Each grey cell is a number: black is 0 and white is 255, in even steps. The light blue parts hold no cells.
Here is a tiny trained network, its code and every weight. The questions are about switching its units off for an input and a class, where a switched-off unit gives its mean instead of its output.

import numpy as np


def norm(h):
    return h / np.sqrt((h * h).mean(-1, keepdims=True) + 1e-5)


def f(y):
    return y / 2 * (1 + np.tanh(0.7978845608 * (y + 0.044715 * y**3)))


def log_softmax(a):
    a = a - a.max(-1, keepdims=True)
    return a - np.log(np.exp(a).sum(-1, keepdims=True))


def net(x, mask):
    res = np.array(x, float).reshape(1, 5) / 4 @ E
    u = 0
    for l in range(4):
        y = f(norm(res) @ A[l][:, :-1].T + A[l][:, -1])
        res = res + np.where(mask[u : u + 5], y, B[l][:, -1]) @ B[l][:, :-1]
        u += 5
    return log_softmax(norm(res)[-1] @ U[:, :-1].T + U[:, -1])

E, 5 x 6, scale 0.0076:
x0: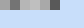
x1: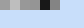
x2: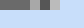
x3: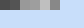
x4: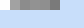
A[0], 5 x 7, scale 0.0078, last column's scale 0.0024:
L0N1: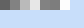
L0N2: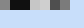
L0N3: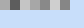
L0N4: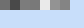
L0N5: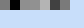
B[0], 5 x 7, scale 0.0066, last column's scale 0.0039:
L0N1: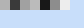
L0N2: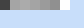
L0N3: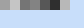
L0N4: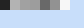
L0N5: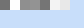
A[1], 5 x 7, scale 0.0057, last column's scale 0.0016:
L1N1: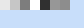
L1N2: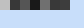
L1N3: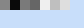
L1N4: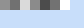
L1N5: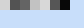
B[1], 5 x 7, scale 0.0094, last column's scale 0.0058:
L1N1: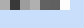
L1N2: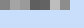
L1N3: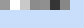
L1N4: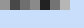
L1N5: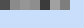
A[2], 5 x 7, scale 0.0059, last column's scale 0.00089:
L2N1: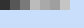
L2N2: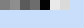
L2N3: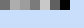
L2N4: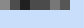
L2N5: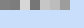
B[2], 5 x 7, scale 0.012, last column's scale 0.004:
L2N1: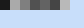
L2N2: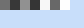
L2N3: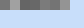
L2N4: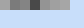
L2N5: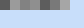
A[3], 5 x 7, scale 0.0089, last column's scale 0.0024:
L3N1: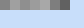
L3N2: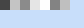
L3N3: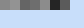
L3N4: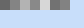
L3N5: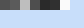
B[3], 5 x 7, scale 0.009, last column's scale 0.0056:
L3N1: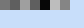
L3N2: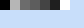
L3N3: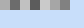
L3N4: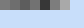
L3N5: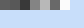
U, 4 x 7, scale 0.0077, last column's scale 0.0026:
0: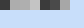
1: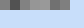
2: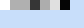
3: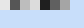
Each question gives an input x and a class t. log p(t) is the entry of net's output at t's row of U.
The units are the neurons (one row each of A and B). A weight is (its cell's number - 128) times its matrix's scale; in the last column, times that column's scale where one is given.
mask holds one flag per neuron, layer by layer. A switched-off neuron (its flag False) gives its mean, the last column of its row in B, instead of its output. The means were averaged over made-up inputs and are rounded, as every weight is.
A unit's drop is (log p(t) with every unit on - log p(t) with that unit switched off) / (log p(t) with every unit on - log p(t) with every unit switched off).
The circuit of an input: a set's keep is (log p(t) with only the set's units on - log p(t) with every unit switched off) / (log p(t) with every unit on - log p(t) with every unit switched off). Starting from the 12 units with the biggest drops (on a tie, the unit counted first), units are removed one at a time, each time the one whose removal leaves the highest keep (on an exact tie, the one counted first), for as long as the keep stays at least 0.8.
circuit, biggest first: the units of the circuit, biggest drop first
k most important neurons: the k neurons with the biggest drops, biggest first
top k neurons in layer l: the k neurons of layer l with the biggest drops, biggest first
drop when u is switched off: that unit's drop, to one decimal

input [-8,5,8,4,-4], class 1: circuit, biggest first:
L2N2, L3N2
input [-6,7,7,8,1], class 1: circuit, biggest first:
L2N2
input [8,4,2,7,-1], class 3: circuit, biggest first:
L0N1, L3N2
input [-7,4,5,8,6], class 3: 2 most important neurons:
L1N1, L0N3
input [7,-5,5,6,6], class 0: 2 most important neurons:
L0N2, L3N2
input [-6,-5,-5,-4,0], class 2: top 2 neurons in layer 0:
L0N2, L0N5
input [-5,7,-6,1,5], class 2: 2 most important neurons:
L0N1, L3N2
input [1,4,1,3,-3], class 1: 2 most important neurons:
L3N5, L2N2
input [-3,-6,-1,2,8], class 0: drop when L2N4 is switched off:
0.0
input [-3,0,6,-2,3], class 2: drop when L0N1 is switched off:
0.2
